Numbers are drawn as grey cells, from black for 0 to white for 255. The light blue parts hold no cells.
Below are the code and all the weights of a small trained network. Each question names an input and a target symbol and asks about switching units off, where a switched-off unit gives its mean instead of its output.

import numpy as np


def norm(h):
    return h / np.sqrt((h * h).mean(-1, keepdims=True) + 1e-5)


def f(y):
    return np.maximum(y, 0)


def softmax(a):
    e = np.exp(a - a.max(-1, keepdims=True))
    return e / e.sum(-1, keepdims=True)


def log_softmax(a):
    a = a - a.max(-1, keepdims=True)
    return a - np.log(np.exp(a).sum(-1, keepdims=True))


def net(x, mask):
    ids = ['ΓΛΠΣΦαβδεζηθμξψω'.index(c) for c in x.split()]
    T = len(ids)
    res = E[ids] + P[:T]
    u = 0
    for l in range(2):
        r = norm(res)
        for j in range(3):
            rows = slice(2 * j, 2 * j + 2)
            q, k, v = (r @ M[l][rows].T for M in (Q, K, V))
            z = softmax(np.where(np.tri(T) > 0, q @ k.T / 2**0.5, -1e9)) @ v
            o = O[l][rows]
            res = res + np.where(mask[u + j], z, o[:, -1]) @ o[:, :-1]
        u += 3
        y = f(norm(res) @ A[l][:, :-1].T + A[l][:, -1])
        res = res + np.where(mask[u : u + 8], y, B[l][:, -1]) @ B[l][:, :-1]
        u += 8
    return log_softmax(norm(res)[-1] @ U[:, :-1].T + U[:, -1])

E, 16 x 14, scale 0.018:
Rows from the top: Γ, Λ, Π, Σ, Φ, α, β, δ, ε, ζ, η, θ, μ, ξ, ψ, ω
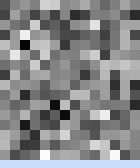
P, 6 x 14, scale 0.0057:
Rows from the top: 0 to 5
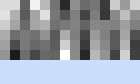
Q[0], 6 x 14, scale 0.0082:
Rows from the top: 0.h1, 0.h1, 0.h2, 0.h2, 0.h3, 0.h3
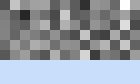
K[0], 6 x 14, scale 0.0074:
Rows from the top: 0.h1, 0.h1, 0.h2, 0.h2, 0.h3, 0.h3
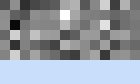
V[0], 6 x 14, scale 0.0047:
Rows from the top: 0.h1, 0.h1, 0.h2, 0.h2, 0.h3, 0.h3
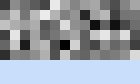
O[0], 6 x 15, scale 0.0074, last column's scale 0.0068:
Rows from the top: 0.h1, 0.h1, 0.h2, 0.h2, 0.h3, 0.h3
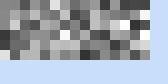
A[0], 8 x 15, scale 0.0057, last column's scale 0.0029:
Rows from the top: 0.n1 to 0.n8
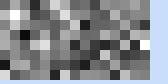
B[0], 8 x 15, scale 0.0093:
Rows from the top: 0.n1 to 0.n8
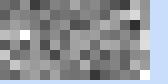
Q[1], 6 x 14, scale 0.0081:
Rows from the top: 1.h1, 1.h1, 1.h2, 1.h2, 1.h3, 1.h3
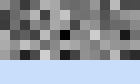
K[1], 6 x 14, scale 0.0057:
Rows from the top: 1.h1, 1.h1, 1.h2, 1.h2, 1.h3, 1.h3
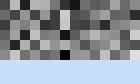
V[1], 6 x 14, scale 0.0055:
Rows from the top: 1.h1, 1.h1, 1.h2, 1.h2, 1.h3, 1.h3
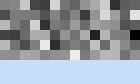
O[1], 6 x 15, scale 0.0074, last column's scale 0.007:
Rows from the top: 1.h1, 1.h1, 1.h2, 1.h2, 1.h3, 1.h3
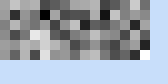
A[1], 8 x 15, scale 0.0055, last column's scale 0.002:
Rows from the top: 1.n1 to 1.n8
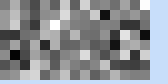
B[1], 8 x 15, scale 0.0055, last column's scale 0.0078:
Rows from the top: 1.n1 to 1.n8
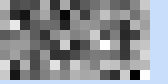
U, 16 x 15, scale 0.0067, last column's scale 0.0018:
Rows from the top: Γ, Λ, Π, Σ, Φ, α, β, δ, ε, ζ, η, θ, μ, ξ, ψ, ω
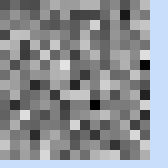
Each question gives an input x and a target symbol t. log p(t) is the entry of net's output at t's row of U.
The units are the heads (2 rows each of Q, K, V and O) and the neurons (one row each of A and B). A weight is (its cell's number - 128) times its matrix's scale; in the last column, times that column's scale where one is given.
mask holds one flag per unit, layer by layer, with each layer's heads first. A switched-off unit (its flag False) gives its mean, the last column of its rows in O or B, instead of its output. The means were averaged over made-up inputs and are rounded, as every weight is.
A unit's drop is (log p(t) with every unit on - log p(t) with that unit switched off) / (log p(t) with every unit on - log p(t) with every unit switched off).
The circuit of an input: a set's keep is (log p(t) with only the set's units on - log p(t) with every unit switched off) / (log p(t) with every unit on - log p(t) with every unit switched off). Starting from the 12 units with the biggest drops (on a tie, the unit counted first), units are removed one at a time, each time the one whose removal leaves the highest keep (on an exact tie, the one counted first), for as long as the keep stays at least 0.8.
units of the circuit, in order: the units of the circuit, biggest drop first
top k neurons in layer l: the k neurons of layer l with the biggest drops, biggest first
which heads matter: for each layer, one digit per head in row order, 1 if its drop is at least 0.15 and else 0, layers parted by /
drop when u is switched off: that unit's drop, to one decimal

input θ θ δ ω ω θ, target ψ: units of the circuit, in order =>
(1.h3; 0.n5)
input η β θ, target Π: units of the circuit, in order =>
(1.h1)
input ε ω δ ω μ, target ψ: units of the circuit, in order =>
(1.h3; 0.n4)
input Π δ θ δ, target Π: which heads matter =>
000 / 100
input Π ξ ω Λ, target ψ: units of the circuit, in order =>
(0.n7; 1.h3; 0.h2)
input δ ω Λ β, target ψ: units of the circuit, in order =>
(1.h3; 0.n5)
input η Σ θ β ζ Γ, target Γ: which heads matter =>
000 / 000
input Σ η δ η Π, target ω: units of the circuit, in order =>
(1.h2; 1.h1; 1.n7)
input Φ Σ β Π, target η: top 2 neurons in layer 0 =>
(0.n4; 0.n8)
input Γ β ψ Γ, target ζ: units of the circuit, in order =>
(1.h1; 0.n5; 0.n4)
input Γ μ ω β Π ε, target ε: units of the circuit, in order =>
(0.h2; 0.h3)
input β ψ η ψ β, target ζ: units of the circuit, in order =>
(1.h1; 0.n4; 0.n8)
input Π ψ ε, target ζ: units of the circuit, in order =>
(1.h1; 1.h3)
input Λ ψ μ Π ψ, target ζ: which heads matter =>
000 / 101
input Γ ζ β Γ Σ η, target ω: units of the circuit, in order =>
(1.h2; 0.h2; 1.n7)
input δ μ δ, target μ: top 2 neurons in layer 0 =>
(0.n3; 0.n4)
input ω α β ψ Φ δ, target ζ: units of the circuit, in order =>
(1.h1; 0.n4)
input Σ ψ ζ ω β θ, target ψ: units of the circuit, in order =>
(1.h3)
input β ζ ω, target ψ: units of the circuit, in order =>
(1.h3; 0.n4)
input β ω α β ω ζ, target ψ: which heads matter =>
000 / 001
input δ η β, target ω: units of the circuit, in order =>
(1.h2)
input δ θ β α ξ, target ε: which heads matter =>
011 / 010
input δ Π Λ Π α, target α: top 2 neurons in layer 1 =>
(1.n2; 1.n7)
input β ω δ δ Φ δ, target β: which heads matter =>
011 / 000
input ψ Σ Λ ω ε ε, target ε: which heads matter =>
111 / 001
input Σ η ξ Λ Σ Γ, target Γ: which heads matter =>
100 / 000
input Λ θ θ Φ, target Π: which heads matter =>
001 / 100
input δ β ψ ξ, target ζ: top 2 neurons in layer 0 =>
(0.n5; 0.n4)
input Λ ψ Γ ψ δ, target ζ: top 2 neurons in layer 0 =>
(0.n4; 0.n8)
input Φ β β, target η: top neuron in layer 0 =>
(0.n4)
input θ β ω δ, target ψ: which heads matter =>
000 / 001
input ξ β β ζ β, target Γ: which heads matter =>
101 / 000
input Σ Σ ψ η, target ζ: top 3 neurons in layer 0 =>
(0.n5; 0.n4; 0.n7)
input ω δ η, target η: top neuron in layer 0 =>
(0.n8)
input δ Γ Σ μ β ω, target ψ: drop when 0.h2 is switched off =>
0.1
